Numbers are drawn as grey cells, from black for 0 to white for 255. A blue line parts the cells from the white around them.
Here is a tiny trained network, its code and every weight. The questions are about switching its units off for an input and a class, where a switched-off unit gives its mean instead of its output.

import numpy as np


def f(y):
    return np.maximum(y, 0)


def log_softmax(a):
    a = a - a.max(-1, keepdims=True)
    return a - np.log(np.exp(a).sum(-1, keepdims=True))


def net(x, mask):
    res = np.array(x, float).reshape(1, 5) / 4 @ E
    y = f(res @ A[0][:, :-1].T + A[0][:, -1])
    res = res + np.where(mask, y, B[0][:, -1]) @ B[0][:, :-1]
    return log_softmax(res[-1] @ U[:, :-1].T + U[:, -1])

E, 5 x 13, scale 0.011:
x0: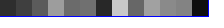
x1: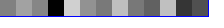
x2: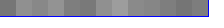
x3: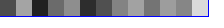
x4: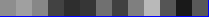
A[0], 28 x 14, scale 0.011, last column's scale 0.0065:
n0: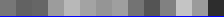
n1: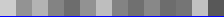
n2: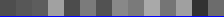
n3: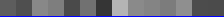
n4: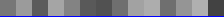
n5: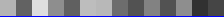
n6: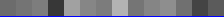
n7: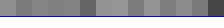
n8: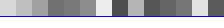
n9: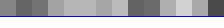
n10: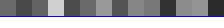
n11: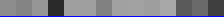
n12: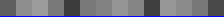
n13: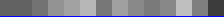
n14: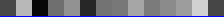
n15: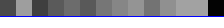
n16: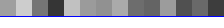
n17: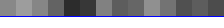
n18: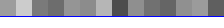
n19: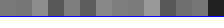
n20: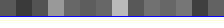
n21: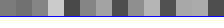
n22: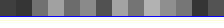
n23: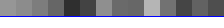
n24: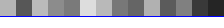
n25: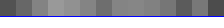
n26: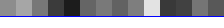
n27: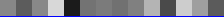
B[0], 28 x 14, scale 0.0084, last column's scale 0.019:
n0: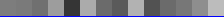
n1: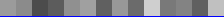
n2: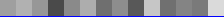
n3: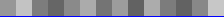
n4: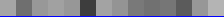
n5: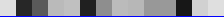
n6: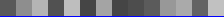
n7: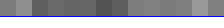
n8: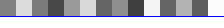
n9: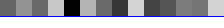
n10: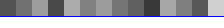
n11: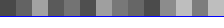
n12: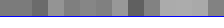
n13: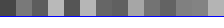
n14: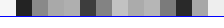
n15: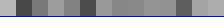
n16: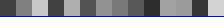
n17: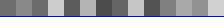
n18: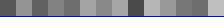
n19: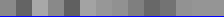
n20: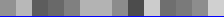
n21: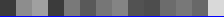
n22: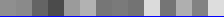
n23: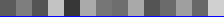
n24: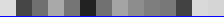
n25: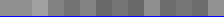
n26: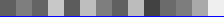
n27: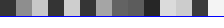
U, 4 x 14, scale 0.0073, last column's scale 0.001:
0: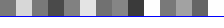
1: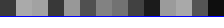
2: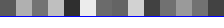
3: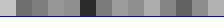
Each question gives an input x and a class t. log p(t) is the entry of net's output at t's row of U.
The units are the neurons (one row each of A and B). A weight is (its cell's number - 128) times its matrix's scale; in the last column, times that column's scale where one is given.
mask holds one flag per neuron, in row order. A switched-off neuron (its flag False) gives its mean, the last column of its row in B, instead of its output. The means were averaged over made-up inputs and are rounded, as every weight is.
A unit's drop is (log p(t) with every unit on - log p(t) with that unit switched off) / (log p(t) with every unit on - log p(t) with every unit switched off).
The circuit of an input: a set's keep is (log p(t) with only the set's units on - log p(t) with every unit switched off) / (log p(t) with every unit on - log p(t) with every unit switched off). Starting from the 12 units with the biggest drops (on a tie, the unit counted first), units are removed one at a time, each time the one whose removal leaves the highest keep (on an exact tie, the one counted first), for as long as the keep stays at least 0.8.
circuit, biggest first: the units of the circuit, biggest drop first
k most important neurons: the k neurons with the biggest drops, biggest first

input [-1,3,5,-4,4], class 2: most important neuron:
[n14]
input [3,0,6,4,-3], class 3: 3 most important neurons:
[n8, n14, n26]
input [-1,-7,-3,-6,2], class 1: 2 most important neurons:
[n27, n21]
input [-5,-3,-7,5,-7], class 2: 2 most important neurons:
[n9, n0]
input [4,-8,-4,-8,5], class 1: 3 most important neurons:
[n27, n10, n21]
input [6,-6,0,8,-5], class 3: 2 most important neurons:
[n14, n8]
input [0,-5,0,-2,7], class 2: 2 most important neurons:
[n26, n17]
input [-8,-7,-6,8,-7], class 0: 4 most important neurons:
[n8, n5, n18, n24]
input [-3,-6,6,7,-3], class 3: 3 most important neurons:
[n14, n16, n15]
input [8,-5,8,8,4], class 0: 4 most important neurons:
[n2, n20, n22, n5]
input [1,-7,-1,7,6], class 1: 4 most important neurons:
[n27, n10, n5, n21]
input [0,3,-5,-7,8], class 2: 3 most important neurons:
[n26, n23, n17]
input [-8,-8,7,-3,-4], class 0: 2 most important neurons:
[n8, n1]
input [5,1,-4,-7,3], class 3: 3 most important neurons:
[n5, n24, n8]
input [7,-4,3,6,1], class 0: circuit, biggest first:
[n2]
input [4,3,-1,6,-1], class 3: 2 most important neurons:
[n14, n8]
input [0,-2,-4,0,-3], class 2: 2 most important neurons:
[n16, n6]
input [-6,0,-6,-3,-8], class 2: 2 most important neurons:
[n9, n0]
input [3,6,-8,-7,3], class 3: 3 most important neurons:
[n5, n24, n27]
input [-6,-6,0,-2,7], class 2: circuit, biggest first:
[n26]
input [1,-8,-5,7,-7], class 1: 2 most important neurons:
[n27, n10]
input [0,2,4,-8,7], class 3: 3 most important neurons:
[n5, n24, n9]
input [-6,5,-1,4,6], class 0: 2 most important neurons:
[n8, n9]
